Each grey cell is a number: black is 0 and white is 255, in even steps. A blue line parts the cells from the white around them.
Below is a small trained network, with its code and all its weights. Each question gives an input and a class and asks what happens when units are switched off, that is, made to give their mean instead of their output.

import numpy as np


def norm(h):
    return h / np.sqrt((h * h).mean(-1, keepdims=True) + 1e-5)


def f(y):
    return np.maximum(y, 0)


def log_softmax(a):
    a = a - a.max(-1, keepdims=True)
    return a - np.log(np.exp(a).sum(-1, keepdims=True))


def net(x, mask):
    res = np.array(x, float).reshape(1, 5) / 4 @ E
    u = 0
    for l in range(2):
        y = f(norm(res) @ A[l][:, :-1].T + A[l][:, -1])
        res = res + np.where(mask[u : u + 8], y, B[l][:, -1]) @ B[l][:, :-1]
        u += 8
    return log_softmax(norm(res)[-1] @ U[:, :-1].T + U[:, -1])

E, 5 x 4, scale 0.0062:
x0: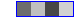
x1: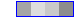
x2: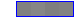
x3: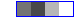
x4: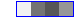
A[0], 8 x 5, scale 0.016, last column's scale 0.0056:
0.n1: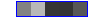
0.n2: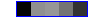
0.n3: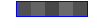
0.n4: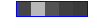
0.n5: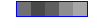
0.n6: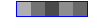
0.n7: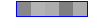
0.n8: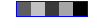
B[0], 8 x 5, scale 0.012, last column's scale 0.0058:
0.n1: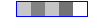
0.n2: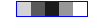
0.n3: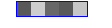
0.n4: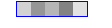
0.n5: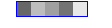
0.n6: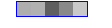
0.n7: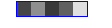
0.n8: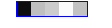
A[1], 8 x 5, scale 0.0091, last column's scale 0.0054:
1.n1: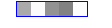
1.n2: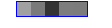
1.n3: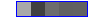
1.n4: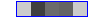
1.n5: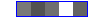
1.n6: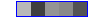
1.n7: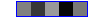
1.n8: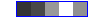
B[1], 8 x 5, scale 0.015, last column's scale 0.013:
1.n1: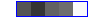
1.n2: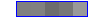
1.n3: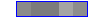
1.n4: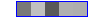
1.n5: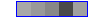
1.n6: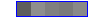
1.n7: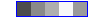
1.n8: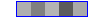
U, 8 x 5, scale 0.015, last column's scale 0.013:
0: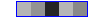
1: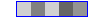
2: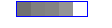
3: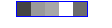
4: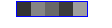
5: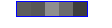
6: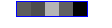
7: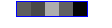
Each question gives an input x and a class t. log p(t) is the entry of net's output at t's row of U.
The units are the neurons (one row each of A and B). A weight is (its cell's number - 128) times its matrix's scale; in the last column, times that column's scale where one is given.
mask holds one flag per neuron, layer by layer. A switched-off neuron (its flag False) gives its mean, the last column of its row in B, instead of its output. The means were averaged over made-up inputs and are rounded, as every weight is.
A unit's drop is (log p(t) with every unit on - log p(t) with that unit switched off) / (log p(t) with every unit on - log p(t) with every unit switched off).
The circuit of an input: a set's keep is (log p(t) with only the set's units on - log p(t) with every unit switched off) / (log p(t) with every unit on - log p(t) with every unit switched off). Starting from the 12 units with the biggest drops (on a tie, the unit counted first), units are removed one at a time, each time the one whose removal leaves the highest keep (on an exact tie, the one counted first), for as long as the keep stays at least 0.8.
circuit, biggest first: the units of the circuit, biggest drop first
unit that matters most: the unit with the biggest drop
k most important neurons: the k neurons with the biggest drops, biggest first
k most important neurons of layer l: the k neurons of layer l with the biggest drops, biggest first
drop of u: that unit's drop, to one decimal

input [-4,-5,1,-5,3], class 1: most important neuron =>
(0.n1)
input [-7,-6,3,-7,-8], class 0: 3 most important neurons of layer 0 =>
(0.n2, 0.n8, 0.n4)
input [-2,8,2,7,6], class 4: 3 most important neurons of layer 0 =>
(0.n7, 0.n2, 0.n8)
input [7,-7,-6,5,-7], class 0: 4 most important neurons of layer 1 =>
(1.n1, 1.n7, 1.n5, 1.n8)
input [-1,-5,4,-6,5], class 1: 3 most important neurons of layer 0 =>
(0.n1, 0.n2, 0.n7)
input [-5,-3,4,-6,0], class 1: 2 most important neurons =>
(0.n1, 0.n4)
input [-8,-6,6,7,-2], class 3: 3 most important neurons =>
(0.n8, 1.n7, 1.n1)
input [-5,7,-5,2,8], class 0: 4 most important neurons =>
(0.n8, 0.n5, 0.n3, 1.n4)
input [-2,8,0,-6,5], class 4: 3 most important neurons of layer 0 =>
(0.n7, 0.n2, 0.n4)
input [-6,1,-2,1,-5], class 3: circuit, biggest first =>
(0.n8, 1.n7)
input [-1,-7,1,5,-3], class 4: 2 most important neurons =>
(0.n3, 0.n5)
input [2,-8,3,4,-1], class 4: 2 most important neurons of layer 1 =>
(1.n7, 1.n4)
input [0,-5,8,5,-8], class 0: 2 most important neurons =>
(0.n2, 1.n1)
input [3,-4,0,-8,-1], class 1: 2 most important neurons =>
(0.n1, 0.n4)
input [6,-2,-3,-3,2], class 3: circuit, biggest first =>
(0.n8)
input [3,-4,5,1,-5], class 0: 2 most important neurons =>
(0.n2, 0.n7)
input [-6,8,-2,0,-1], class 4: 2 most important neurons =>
(0.n7, 0.n1)
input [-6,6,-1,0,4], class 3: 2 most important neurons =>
(0.n8, 1.n7)
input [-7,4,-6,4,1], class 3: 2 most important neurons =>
(0.n8, 0.n2)
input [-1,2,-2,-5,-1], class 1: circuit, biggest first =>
(0.n1)
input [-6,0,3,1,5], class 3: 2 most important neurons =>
(0.n2, 0.n8)
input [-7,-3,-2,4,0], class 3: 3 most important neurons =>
(0.n8, 1.n7, 1.n1)
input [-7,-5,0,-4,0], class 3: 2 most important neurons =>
(1.n7, 0.n8)
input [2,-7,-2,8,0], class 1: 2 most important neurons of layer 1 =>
(1.n8, 1.n1)
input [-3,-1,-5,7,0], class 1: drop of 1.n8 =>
0.1
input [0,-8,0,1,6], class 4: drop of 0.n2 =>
0.4
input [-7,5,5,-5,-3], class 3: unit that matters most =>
1.n7
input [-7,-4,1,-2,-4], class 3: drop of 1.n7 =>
0.7
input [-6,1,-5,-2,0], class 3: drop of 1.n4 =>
0.0
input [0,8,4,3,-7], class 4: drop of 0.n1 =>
0.1
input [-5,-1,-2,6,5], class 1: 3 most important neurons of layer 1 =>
(1.n7, 1.n1, 1.n5)
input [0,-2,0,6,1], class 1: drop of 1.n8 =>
0.2
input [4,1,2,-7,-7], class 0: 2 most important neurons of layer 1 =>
(1.n8, 1.n1)
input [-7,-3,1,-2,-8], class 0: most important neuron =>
(0.n2)
